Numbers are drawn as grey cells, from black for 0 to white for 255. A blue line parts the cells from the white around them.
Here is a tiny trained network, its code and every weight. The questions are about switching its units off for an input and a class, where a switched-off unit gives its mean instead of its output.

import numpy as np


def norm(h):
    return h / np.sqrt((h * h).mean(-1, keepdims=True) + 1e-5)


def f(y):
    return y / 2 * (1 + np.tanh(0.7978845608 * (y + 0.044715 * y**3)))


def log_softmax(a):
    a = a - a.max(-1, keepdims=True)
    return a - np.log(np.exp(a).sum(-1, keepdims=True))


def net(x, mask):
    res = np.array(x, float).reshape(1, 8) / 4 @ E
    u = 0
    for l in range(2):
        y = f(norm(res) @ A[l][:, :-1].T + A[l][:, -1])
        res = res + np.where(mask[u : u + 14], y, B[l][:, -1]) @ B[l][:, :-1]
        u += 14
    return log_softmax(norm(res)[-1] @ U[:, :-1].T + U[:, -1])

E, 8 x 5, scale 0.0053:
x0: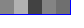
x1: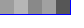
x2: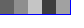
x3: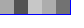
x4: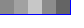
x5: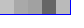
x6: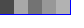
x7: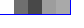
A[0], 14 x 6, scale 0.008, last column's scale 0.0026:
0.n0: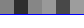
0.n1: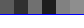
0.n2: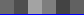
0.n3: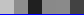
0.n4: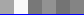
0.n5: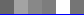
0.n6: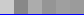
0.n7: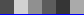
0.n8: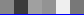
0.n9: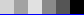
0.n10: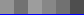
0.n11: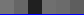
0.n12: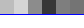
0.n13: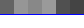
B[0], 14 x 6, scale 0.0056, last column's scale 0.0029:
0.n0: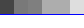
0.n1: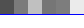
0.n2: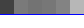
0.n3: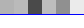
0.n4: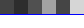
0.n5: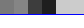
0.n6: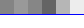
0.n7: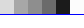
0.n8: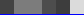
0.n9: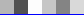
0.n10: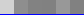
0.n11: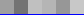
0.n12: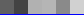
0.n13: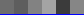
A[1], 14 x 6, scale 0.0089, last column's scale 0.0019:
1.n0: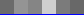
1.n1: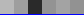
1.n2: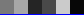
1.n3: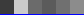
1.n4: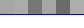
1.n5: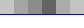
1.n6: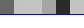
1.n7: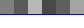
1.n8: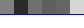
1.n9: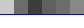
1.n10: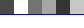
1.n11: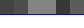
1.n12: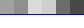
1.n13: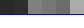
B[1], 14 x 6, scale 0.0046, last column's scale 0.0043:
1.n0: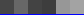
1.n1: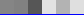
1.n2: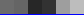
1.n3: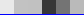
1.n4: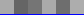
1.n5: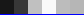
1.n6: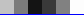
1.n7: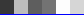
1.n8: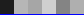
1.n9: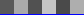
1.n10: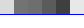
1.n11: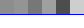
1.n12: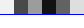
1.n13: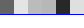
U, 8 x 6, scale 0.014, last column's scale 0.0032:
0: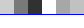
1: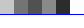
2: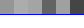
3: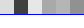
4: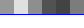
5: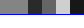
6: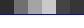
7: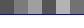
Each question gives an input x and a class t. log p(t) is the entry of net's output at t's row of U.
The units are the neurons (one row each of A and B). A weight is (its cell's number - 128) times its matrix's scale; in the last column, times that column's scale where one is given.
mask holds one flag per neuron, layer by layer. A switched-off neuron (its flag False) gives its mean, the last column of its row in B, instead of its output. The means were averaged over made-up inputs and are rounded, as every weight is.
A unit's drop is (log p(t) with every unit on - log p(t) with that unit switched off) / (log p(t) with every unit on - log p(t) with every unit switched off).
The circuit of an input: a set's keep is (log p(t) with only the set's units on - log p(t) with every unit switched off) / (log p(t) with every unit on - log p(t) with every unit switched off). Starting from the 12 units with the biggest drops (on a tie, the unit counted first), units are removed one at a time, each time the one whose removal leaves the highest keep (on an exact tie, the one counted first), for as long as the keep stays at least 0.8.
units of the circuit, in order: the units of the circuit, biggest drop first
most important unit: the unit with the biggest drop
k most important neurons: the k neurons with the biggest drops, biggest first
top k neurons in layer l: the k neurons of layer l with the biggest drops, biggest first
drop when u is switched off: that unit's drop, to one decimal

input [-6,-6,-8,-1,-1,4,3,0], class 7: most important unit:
0.n8
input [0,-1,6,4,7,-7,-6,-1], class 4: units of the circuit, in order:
1.n6, 1.n7
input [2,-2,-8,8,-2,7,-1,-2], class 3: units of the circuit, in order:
0.n9, 1.n12
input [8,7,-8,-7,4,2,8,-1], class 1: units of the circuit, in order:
1.n10, 0.n4
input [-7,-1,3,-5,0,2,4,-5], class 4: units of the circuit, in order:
1.n3, 0.n7
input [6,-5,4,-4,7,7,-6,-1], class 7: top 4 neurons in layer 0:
0.n3, 0.n11, 0.n4, 0.n5
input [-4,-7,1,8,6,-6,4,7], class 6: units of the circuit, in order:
0.n8, 1.n8
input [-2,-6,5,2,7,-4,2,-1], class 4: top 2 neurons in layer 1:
1.n13, 1.n5
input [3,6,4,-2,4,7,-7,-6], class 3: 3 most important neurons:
0.n9, 0.n12, 0.n8
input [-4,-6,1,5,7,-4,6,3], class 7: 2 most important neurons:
0.n4, 1.n7
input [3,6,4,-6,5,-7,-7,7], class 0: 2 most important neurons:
0.n3, 0.n1
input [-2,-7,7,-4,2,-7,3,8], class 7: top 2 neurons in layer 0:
0.n1, 0.n5
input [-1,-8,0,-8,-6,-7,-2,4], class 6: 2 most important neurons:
0.n1, 1.n13
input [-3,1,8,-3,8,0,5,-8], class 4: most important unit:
0.n7
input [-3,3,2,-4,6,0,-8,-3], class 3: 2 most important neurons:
0.n9, 0.n8
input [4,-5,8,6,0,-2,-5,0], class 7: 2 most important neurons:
1.n7, 0.n4
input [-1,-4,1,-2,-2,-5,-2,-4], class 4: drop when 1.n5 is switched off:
0.2
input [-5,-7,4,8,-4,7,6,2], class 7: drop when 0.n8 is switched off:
0.2
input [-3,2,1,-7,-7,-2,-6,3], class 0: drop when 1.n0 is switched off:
0.0
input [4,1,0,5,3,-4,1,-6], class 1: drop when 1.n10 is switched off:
0.1
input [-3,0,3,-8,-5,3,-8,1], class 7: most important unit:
0.n1
